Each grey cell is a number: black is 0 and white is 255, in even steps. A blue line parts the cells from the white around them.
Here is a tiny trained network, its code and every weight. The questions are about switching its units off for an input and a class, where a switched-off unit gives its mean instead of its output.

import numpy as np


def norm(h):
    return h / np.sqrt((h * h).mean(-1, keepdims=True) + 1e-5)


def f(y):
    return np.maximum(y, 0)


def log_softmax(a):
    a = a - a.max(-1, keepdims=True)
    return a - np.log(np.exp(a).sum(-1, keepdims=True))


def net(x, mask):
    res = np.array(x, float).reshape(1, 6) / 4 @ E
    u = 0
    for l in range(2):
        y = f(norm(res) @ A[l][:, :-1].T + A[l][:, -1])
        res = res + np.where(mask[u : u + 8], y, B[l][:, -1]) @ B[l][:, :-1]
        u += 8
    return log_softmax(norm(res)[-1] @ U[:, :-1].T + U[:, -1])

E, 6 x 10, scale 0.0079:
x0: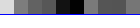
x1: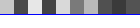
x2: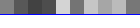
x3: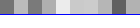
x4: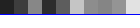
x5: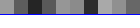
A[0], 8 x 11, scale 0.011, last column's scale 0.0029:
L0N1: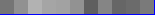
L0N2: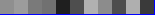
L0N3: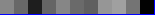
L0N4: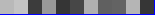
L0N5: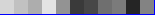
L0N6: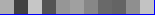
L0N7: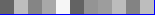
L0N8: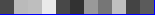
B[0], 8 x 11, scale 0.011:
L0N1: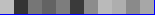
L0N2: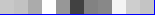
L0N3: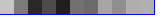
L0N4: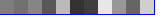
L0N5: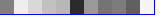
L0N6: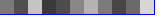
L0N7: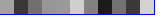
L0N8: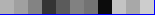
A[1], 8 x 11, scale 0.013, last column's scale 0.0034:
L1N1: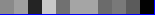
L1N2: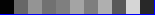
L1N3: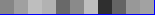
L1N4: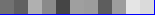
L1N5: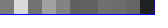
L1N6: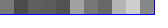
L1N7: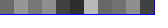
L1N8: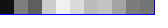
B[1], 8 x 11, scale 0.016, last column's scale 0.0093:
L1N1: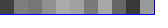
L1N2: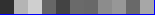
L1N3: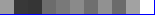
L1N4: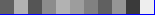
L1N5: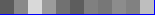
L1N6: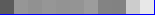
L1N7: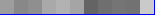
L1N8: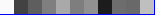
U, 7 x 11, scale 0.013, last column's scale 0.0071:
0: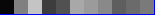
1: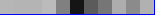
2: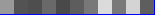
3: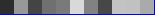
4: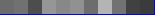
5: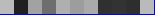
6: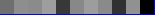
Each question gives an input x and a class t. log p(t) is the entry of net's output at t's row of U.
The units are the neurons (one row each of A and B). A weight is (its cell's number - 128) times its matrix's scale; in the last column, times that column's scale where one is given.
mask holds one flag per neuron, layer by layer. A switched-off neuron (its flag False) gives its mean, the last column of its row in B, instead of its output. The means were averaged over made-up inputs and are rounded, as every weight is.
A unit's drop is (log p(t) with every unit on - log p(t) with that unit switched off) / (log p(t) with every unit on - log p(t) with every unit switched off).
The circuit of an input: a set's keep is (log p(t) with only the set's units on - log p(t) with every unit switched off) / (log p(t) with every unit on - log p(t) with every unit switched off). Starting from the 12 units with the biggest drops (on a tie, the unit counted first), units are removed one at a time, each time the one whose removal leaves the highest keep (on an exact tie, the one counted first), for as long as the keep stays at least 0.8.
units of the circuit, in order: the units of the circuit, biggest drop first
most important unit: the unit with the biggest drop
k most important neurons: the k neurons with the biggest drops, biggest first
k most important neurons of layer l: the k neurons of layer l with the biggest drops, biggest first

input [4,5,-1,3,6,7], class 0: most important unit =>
L0N5
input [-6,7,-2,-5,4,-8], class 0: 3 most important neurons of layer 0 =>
[L0N5; L0N7; L0N2]
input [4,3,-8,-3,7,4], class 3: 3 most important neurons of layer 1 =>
[L1N4; L1N8; L1N6]
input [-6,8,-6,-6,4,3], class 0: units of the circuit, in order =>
[L0N7; L1N8; L0N2]
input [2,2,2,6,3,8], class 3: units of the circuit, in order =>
[L0N5; L1N6]
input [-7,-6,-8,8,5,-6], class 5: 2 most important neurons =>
[L1N8; L0N3]
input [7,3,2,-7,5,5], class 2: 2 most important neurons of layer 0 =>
[L0N5; L0N3]
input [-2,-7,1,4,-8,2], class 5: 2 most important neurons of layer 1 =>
[L1N1; L1N6]
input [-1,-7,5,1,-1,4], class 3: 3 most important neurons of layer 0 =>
[L0N3; L0N5; L0N4]
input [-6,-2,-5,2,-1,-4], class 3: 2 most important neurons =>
[L0N8; L0N5]
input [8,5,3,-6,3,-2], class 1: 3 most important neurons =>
[L0N2; L0N7; L1N8]
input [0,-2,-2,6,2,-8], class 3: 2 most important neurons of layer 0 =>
[L0N8; L0N5]
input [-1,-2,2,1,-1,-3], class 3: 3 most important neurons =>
[L0N8; L0N5; L1N8]
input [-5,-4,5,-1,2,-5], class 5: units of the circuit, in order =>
[L1N8]
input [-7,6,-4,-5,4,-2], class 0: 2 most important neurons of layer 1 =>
[L1N2; L1N8]
